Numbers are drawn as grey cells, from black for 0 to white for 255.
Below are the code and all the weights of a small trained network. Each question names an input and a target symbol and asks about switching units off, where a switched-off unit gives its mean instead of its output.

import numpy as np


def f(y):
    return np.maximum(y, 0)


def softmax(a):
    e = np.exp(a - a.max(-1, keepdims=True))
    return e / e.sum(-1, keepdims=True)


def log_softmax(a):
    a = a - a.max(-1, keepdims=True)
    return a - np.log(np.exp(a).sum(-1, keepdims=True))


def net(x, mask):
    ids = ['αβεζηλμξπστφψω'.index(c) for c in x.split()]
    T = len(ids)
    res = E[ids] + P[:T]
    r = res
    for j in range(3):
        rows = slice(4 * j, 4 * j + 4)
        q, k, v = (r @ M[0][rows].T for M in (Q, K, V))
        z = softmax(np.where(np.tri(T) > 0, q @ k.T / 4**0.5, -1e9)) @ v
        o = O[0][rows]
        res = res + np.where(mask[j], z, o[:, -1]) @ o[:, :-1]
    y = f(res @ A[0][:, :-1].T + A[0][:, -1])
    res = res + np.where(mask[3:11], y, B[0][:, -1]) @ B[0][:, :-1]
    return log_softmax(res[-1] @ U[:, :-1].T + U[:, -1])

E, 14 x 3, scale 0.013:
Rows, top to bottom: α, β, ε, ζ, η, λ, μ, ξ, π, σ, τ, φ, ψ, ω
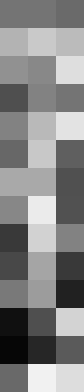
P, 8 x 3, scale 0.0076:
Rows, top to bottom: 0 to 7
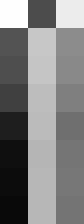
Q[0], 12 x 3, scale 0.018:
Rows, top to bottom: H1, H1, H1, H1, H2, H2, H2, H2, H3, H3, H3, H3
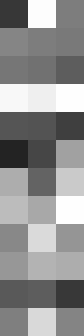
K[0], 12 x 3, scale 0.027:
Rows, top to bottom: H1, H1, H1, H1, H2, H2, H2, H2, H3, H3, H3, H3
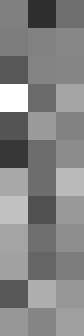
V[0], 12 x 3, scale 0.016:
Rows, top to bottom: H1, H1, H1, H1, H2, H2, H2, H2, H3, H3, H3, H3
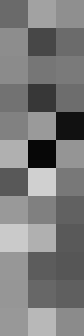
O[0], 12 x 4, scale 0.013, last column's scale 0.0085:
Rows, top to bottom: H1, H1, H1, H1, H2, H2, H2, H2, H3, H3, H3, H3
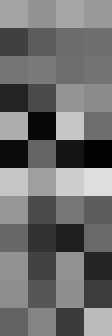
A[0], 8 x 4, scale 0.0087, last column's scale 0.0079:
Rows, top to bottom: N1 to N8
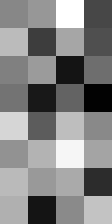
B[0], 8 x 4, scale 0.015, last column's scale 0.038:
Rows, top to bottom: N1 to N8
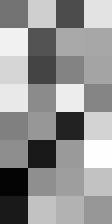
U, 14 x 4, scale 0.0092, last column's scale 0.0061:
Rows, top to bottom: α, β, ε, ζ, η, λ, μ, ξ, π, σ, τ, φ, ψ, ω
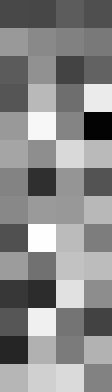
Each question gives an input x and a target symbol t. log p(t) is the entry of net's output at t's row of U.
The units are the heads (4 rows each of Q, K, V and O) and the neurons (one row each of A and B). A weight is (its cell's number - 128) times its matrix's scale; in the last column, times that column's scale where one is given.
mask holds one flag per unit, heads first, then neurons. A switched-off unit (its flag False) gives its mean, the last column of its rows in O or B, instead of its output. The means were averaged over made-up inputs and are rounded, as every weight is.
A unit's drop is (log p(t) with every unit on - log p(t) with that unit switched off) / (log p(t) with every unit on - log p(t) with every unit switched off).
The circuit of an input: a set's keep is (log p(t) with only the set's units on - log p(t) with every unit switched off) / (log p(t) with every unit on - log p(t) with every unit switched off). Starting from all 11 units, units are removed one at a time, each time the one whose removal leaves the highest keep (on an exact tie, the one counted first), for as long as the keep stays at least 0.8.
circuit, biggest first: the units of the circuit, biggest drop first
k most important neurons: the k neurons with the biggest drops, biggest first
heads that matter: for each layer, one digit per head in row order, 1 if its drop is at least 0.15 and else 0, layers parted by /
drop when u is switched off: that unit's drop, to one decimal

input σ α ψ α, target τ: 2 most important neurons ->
(N5 N1)
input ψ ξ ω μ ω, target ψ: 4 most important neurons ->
(N6 N2 N1 N5)
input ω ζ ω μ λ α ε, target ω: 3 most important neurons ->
(N5 N1 N3)
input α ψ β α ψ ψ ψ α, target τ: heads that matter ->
100
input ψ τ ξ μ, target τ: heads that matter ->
100
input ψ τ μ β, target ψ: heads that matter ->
111
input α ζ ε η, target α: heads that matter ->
010
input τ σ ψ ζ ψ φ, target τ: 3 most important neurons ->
(N6 N5 N8)
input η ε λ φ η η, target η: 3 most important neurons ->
(N6 N3 N7)
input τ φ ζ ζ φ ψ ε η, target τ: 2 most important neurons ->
(N1 N5)
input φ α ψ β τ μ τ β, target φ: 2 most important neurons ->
(N6 N2)
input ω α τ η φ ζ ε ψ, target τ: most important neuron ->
(N6)
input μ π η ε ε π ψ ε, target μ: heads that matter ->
011
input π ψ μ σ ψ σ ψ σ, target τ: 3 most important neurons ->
(N6 N2 N8)
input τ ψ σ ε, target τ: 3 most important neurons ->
(N1 N5 N8)
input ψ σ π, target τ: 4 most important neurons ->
(N6 N7 N2 N8)
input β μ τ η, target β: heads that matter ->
111
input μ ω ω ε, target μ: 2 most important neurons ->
(N1 N7)
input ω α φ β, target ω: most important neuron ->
(N1)
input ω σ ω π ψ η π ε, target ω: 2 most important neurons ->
(N5 N1)
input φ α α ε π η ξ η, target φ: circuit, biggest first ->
(N6 H2)
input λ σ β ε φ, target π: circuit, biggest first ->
(H2 N5)
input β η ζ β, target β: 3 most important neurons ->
(N3 N6 N1)
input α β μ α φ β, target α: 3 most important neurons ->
(N1 N6 N3)
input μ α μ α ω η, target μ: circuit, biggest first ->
(H3 N7)
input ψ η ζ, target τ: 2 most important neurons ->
(N5 N2)
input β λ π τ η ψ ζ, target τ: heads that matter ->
110
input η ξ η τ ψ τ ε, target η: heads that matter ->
110
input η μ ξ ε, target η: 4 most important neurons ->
(N6 N3 N7 N2)
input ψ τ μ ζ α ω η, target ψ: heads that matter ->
111
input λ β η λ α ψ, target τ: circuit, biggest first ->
(N5)
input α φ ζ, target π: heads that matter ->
010
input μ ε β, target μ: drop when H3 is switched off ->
0.6
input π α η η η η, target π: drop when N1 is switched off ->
0.0
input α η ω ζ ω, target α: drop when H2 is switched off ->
0.6
